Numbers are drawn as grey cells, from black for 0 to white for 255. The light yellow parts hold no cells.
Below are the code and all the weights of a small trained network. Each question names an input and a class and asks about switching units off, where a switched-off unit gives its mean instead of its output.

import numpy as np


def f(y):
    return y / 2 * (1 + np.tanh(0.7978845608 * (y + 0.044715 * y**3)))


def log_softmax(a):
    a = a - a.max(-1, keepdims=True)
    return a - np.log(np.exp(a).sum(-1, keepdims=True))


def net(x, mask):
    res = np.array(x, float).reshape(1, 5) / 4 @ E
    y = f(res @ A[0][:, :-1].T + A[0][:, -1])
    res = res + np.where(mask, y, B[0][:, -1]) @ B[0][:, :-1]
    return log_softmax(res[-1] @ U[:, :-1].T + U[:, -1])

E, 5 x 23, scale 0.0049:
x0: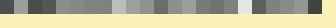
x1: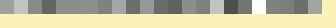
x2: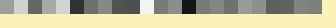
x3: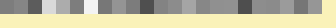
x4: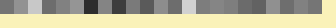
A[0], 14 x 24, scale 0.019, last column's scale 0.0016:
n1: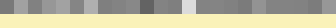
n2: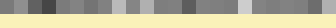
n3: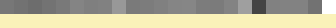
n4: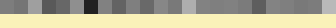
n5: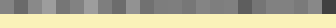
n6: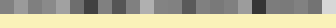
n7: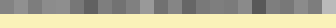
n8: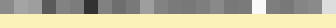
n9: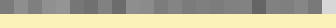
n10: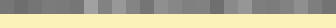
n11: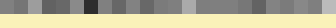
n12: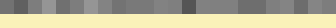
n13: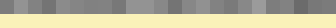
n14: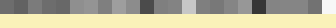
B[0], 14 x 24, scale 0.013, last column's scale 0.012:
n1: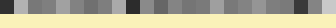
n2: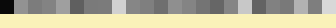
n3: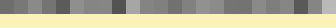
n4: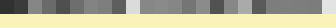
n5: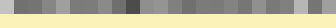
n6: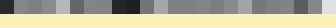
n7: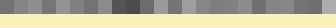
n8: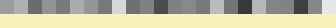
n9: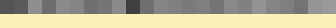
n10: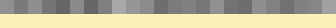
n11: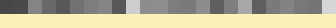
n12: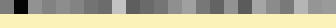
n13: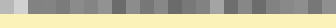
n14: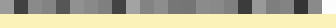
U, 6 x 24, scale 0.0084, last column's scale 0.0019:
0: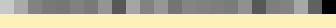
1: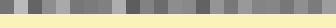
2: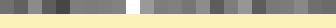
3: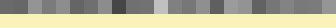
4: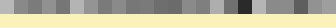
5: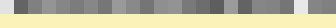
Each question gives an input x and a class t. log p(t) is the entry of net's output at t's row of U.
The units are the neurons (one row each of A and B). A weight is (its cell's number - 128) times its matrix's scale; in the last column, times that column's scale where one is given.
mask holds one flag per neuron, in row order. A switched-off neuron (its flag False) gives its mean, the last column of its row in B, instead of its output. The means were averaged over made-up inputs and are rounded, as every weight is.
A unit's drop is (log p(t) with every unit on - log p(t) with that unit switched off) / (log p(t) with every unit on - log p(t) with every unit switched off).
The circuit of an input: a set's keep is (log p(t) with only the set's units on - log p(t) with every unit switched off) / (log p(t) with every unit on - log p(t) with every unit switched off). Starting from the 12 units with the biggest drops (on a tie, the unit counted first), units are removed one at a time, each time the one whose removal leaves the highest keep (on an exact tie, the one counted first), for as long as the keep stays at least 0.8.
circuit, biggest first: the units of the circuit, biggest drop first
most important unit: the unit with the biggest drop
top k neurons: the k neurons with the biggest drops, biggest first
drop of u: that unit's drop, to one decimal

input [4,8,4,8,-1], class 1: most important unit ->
n14
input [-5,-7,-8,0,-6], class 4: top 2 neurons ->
n14; n2
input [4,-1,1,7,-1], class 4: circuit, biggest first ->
n2; n4
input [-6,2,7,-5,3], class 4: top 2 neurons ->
n8; n2
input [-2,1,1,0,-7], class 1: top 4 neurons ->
n4; n14; n11; n3
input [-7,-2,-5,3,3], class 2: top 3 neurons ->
n6; n4; n11
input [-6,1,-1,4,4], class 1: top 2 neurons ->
n14; n1
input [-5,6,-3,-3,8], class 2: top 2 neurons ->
n4; n11
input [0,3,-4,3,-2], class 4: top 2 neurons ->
n2; n4
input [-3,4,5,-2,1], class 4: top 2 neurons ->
n8; n2
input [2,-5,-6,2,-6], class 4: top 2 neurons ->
n4; n11
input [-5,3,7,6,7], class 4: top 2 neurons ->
n2; n8
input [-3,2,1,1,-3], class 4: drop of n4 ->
0.3
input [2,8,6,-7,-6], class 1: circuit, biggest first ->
n2
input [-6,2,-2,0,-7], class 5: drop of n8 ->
0.2
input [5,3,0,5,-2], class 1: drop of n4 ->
0.1
